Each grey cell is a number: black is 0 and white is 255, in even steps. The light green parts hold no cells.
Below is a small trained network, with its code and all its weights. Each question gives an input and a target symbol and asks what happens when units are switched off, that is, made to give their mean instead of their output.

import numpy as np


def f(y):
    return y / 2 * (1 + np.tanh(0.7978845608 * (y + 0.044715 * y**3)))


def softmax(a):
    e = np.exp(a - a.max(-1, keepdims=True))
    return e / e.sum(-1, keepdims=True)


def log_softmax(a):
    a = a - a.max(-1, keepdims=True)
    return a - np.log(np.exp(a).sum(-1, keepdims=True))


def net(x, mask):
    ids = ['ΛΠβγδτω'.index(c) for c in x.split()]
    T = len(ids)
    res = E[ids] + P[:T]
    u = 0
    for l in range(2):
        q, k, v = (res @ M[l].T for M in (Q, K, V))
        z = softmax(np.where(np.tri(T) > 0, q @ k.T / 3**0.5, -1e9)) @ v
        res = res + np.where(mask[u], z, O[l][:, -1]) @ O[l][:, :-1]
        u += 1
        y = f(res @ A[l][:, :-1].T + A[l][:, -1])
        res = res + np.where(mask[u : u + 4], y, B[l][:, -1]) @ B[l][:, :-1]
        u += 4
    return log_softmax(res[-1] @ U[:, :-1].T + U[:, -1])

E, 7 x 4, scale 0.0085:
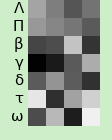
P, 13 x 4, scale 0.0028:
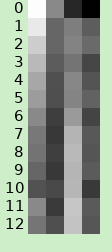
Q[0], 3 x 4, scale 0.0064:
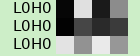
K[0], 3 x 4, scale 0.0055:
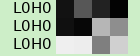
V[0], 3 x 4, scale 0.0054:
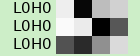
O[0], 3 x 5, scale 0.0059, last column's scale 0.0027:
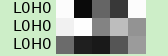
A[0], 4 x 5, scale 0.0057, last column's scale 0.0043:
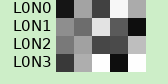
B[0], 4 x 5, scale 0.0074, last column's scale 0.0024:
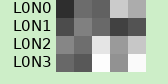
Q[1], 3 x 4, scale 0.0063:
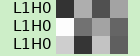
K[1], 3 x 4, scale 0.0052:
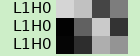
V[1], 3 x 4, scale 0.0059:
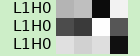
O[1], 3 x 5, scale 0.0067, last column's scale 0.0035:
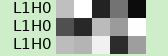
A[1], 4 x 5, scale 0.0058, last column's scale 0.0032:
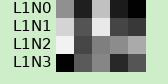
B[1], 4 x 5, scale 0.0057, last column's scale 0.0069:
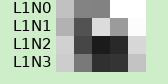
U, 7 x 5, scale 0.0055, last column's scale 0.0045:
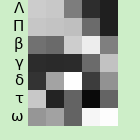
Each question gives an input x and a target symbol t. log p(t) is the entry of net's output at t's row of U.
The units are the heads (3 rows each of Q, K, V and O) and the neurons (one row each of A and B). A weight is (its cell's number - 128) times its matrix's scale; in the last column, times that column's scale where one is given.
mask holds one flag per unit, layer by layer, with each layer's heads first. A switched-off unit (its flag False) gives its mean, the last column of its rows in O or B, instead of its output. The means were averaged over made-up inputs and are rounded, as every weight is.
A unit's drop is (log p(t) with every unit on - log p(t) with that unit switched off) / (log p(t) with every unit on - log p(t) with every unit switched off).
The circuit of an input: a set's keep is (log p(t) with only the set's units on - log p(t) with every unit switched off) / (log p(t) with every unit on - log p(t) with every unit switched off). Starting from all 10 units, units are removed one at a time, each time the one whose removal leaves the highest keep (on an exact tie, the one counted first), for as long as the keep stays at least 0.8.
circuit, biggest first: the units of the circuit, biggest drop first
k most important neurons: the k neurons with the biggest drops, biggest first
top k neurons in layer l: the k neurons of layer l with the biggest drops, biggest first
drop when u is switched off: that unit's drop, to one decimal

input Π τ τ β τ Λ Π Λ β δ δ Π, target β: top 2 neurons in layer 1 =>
(L1N0; L1N1)
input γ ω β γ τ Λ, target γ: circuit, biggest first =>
(L1H0; L0H0; L1N1)
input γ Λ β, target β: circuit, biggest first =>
(L0N3; L1N0; L1H0)
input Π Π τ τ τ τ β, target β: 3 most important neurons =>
(L1N0; L0N3; L1N1)
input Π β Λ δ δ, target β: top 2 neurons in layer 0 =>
(L0N3; L0N2)
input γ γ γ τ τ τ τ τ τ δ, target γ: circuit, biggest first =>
(L1H0; L0H0)
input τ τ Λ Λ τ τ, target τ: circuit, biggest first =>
(L0H0; L1N2)
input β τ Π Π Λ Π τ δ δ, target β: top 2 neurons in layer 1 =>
(L1N0; L1N2)
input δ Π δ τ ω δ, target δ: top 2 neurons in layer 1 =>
(L1N0; L1N2)
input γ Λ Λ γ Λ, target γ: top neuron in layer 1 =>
(L1N0)
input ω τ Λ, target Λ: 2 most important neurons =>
(L0N3; L1N0)
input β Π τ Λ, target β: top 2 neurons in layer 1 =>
(L1N0; L1N1)
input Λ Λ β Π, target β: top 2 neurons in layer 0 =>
(L0N3; L0N0)
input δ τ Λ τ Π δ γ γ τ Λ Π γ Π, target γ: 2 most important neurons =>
(L0N0; L1N1)
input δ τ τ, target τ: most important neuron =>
(L1N2)
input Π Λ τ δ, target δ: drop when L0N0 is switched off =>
0.0
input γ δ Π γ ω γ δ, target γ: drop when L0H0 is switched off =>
0.6
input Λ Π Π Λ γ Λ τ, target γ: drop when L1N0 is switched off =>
0.2
